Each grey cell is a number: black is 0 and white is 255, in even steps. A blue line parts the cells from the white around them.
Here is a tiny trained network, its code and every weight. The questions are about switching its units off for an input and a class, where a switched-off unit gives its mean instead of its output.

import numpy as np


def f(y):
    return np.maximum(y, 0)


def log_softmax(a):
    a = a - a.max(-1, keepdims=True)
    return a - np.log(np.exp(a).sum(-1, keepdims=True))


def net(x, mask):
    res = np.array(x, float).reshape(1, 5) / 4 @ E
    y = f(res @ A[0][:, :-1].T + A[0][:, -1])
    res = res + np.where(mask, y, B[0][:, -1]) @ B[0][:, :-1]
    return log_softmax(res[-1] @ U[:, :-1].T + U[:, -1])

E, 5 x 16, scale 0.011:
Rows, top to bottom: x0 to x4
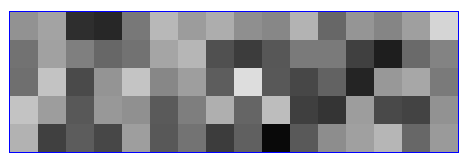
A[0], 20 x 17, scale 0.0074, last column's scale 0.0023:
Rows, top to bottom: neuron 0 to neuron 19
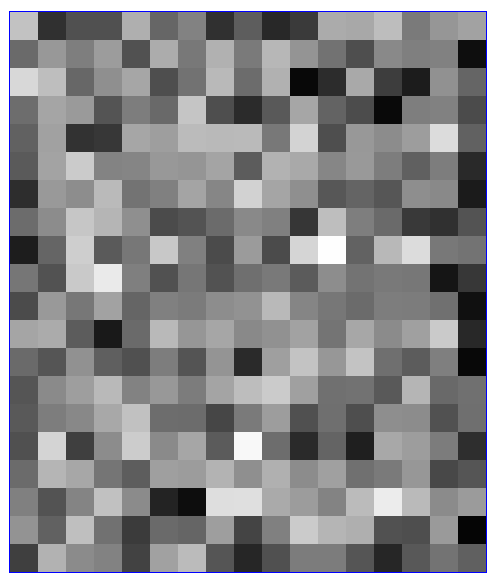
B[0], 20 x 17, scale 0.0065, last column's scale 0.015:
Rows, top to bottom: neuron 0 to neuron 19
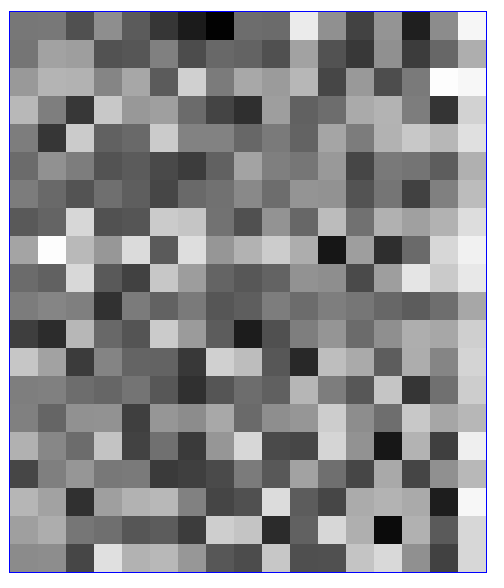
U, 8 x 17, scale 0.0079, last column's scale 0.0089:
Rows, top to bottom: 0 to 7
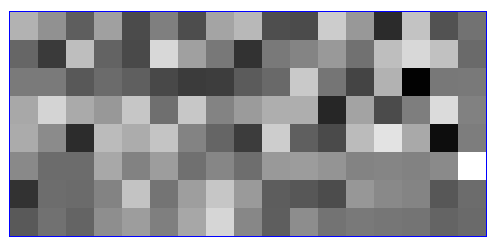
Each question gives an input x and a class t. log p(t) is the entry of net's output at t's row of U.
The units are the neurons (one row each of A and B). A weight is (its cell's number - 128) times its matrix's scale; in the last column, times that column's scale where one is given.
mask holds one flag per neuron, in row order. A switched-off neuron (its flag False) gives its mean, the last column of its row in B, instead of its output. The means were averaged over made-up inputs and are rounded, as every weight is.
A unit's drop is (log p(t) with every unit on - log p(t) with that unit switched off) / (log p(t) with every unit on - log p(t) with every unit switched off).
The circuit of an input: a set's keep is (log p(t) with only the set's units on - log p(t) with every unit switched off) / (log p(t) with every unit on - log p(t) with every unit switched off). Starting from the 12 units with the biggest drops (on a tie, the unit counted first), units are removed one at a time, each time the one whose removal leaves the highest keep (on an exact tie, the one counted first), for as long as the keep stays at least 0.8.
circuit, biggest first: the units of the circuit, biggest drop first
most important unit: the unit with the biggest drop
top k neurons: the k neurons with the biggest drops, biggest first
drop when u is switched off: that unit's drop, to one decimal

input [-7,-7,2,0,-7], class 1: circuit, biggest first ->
(neuron 9)
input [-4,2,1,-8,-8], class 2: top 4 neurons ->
(neuron 13; neuron 16; neuron 6; neuron 2)
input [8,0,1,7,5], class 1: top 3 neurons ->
(neuron 11; neuron 4; neuron 8)
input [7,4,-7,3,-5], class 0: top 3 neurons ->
(neuron 18; neuron 12; neuron 9)
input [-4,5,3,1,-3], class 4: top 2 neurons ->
(neuron 19; neuron 3)
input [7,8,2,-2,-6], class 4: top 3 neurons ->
(neuron 19; neuron 3; neuron 9)
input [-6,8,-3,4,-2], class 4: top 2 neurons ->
(neuron 19; neuron 3)
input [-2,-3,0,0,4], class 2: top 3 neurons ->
(neuron 0; neuron 19; neuron 3)
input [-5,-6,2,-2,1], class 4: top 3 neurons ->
(neuron 17; neuron 4; neuron 11)
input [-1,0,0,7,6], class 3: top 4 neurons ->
(neuron 2; neuron 13; neuron 16; neuron 6)
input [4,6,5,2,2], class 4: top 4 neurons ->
(neuron 3; neuron 19; neuron 18; neuron 12)
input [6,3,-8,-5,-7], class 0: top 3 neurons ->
(neuron 18; neuron 12; neuron 0)
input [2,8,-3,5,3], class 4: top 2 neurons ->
(neuron 3; neuron 19)
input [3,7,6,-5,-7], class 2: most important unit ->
neuron 6
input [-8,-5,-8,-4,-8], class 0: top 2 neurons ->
(neuron 18; neuron 12)
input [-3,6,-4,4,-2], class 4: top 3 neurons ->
(neuron 19; neuron 3; neuron 8)
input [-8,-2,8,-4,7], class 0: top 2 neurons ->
(neuron 15; neuron 11)
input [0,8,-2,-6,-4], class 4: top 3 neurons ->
(neuron 19; neuron 3; neuron 2)
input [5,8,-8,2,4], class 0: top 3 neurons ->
(neuron 18; neuron 12; neuron 17)
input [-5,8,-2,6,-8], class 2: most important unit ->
neuron 17
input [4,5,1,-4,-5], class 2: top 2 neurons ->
(neuron 17; neuron 16)
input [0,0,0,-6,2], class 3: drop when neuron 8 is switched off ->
0.5
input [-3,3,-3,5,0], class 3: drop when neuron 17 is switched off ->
0.1
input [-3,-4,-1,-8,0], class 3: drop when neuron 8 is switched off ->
0.9
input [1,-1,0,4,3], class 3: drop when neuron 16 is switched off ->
0.2
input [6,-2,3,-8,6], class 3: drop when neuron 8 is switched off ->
2.0
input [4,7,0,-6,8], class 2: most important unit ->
neuron 0
